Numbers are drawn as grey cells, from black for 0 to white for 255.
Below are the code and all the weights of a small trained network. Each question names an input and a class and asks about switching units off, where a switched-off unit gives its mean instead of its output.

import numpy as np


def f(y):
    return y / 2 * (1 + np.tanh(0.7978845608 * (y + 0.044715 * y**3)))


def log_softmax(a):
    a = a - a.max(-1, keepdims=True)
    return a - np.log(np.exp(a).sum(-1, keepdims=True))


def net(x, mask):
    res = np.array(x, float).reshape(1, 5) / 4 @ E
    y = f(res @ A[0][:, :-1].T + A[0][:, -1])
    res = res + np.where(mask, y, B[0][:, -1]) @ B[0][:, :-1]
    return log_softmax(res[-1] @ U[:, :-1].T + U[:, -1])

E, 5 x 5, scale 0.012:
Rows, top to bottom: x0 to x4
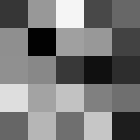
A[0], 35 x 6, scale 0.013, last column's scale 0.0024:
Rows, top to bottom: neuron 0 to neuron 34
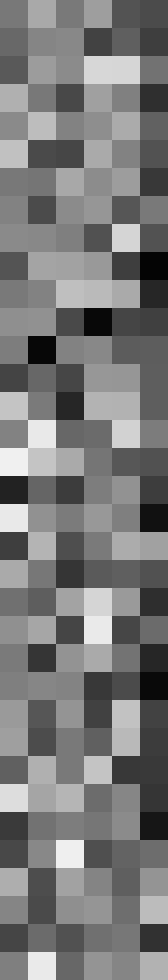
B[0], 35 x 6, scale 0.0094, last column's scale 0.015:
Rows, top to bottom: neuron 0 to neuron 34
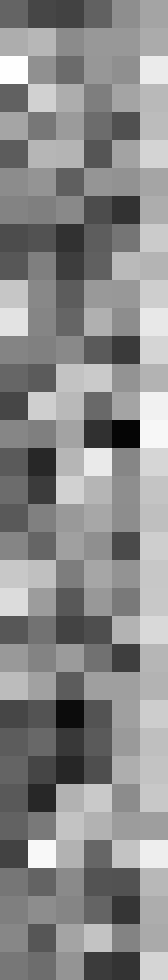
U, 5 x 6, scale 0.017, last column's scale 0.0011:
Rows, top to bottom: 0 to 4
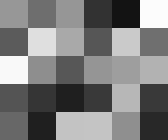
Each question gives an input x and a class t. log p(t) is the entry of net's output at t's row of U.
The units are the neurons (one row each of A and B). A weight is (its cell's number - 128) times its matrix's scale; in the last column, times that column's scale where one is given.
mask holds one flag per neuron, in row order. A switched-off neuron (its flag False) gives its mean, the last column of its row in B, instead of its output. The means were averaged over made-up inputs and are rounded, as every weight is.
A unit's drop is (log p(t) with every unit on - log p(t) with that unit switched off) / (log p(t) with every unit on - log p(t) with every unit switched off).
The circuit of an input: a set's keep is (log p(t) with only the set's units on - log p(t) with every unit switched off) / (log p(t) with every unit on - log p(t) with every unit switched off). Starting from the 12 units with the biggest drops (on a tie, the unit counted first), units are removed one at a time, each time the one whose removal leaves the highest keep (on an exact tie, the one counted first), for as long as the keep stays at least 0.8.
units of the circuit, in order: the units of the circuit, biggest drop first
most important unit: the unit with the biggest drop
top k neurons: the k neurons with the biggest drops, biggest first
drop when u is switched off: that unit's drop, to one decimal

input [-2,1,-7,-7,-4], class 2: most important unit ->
neuron 2
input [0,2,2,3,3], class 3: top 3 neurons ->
[neuron 15; neuron 17; neuron 13]
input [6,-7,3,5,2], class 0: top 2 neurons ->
[neuron 15; neuron 34]
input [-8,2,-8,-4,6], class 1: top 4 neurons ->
[neuron 14; neuron 5; neuron 3; neuron 22]
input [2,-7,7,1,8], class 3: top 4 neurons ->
[neuron 27; neuron 9; neuron 0; neuron 22]
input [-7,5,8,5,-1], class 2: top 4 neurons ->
[neuron 11; neuron 30; neuron 20; neuron 24]
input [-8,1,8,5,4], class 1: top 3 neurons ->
[neuron 14; neuron 5; neuron 3]
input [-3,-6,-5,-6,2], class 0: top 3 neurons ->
[neuron 15; neuron 34; neuron 16]
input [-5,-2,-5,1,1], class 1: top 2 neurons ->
[neuron 14; neuron 11]
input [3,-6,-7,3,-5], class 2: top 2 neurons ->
[neuron 2; neuron 10]
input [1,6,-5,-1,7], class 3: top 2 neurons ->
[neuron 27; neuron 22]
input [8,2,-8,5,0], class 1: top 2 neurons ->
[neuron 30; neuron 11]
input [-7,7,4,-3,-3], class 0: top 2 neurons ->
[neuron 12; neuron 30]
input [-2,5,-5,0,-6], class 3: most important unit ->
neuron 25
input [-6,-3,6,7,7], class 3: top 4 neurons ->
[neuron 22; neuron 27; neuron 0; neuron 30]
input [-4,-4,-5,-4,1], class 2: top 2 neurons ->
[neuron 2; neuron 30]
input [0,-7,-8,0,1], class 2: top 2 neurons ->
[neuron 2; neuron 10]
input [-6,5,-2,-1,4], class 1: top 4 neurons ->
[neuron 5; neuron 15; neuron 14; neuron 3]
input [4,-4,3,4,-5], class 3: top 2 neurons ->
[neuron 25; neuron 8]
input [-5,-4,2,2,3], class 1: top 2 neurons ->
[neuron 14; neuron 3]
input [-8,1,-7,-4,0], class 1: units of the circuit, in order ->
[neuron 14]
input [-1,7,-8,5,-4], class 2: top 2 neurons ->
[neuron 21; neuron 10]
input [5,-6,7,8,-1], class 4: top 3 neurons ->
[neuron 16; neuron 28; neuron 2]
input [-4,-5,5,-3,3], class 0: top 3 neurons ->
[neuron 34; neuron 15; neuron 2]
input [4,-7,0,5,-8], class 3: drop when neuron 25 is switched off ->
0.8
